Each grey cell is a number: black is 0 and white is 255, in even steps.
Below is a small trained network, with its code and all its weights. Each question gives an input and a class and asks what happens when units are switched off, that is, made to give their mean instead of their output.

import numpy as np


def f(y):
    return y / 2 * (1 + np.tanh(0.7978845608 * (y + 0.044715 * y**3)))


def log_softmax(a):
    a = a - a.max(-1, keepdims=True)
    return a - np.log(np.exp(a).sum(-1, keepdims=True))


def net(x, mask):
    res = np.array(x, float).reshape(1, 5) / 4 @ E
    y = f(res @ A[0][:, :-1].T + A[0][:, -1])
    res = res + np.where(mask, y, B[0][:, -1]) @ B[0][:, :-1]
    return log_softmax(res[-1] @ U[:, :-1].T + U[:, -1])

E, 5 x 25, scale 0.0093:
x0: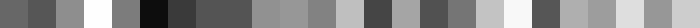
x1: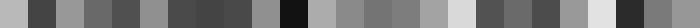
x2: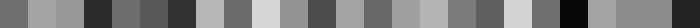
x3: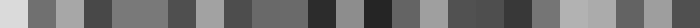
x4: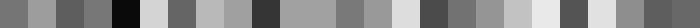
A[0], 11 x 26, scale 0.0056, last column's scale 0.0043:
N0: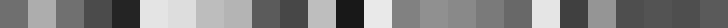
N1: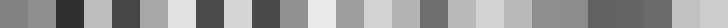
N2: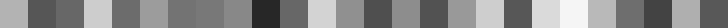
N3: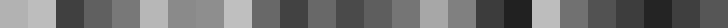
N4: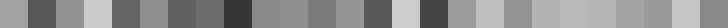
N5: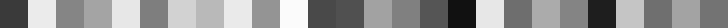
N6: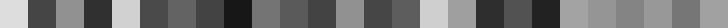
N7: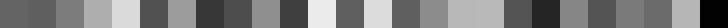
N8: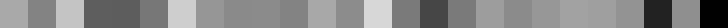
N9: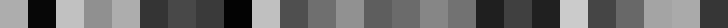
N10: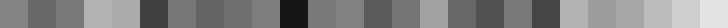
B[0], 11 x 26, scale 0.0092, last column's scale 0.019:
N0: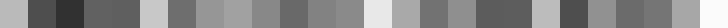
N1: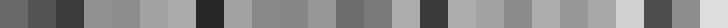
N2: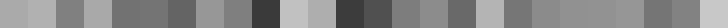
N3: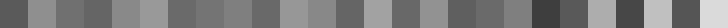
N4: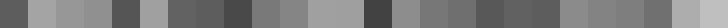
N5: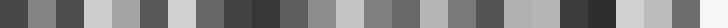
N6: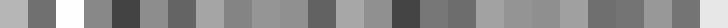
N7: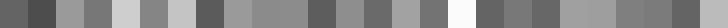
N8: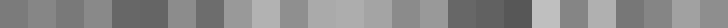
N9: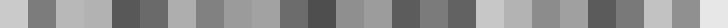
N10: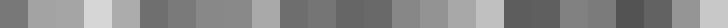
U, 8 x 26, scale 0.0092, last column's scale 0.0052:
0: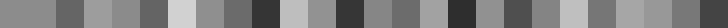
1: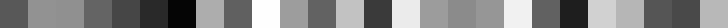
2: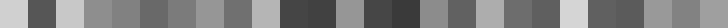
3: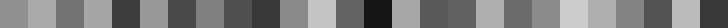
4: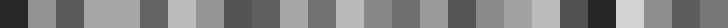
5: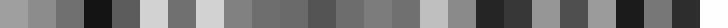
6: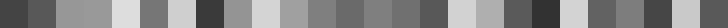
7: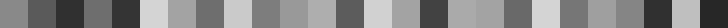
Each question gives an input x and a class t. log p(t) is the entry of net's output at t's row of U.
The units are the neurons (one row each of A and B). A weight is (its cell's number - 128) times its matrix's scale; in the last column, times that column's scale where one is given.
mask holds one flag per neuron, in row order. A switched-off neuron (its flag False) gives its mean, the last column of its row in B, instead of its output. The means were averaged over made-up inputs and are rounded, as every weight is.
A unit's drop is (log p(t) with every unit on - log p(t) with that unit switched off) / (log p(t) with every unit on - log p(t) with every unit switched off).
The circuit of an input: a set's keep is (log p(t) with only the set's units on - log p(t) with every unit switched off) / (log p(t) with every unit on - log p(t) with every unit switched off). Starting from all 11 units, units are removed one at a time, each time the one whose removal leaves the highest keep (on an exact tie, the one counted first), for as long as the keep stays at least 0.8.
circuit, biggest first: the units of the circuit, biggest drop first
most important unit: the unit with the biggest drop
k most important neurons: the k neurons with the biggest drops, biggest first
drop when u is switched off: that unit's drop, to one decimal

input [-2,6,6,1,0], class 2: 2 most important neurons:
[N0; N6]
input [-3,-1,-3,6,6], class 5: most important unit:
N1
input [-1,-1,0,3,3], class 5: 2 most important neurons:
[N1; N5]
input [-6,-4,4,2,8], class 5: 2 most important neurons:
[N1; N3]
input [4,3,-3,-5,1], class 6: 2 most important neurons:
[N0; N7]
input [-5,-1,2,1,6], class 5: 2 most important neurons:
[N1; N3]
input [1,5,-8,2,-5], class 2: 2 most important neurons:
[N9; N6]
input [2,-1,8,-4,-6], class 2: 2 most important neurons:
[N5; N1]
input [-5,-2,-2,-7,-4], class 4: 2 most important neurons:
[N5; N2]
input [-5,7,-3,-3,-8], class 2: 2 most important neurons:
[N6; N9]
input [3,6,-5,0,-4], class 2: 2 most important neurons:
[N9; N6]
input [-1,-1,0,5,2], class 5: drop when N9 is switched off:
0.2
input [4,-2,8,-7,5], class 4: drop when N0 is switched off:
0.1
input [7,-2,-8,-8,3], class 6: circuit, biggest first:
[N7]
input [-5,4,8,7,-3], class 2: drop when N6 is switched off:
0.1
